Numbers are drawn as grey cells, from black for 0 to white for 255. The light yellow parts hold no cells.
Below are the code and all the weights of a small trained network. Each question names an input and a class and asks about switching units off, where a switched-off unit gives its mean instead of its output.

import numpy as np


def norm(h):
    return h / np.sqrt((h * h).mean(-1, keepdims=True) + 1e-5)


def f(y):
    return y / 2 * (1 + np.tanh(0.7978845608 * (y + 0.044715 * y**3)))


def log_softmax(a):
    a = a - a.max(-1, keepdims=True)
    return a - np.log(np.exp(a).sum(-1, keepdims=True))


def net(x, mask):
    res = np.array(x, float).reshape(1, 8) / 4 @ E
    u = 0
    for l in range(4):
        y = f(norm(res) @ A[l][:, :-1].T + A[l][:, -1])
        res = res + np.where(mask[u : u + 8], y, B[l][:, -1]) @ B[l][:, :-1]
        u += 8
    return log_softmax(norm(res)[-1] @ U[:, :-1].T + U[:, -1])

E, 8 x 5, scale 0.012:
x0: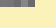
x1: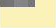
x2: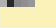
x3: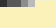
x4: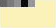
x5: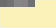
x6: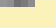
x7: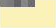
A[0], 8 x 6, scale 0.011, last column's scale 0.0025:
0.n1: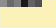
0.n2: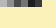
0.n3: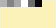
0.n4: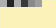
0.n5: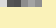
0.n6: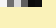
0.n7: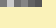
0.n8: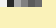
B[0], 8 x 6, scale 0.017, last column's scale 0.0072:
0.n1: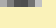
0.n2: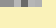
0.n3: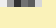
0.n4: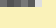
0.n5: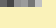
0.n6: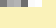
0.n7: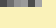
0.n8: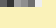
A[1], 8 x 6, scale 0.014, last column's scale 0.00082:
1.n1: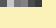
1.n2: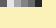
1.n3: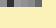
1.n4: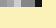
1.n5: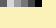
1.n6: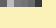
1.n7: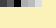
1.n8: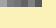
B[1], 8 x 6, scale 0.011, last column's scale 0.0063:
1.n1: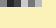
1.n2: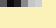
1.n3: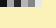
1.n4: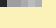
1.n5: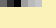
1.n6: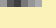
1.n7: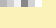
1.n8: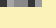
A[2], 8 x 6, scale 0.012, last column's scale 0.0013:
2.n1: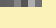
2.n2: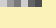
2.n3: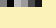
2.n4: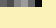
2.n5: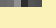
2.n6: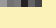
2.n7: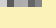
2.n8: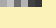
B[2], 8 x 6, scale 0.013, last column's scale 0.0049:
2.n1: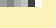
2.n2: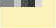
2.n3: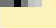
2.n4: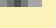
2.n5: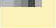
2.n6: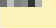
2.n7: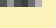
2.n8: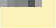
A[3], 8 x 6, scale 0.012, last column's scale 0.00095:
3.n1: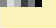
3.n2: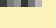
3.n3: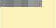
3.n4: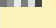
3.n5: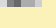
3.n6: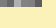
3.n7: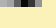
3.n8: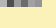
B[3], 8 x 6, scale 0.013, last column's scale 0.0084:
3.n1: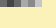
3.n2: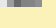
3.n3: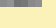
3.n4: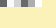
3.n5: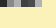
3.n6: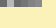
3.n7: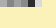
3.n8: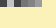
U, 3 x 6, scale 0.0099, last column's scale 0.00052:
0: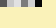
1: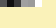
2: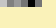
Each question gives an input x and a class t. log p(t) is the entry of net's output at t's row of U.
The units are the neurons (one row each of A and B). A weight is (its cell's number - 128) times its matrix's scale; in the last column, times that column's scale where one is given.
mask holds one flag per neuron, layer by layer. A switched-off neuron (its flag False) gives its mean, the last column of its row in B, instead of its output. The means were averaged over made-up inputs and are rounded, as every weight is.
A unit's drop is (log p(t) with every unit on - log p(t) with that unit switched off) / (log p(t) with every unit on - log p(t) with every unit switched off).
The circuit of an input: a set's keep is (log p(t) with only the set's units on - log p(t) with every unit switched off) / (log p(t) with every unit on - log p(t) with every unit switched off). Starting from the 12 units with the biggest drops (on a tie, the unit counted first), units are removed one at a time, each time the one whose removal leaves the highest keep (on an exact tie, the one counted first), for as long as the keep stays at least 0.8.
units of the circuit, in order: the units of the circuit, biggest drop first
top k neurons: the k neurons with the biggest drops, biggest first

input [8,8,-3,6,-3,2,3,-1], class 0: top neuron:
[1.n7]
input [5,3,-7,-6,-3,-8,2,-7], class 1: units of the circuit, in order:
[1.n2 1.n5]
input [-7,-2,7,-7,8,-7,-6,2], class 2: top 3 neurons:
[0.n1 0.n4 1.n7]
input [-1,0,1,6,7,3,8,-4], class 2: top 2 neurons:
[0.n6 0.n1]
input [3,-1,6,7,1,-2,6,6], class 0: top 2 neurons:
[1.n7 0.n8]
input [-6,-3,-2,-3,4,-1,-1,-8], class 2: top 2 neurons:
[0.n1 1.n7]
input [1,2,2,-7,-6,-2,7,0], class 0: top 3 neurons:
[0.n6 0.n2 1.n4]
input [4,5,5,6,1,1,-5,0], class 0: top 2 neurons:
[1.n7 0.n8]
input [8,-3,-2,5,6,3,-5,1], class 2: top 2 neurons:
[0.n6 0.n1]
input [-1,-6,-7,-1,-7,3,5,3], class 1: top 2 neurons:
[0.n7 1.n5]
